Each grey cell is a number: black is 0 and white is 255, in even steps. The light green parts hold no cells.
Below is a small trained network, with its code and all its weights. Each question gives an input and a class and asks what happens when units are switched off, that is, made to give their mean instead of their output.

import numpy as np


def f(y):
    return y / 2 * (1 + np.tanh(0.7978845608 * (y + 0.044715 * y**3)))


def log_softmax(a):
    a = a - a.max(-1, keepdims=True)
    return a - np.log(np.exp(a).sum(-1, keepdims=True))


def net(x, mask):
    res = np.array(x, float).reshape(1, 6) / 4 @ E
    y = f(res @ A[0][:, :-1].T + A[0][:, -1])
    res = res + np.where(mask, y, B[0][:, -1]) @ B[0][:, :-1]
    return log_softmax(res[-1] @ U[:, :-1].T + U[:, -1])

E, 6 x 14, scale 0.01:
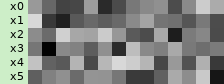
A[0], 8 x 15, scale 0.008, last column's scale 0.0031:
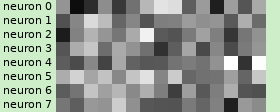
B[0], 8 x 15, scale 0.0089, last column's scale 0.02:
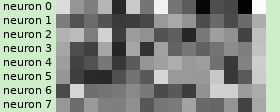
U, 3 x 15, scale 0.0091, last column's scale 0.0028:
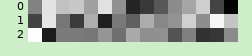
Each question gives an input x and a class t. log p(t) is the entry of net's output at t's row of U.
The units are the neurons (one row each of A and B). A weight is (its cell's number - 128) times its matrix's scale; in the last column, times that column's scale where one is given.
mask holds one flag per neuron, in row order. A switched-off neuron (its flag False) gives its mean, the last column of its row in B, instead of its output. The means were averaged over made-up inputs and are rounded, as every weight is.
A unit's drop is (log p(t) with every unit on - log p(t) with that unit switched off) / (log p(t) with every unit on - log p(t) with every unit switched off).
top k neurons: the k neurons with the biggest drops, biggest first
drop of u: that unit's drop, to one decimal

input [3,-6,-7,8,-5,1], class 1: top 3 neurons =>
[neuron 0; neuron 3; neuron 5]
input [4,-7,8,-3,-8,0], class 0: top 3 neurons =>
[neuron 6; neuron 5; neuron 0]
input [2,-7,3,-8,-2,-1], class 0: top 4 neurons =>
[neuron 6; neuron 0; neuron 4; neuron 2]
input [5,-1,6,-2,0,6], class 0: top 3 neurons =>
[neuron 6; neuron 0; neuron 5]
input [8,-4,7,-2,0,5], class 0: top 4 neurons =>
[neuron 6; neuron 0; neuron 5; neuron 1]
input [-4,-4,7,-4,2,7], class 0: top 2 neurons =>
[neuron 6; neuron 2]
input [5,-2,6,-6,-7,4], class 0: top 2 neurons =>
[neuron 6; neuron 5]
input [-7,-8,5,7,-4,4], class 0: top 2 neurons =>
[neuron 6; neuron 2]
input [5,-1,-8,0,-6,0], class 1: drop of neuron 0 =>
0.4
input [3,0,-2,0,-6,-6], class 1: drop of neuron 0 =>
0.9
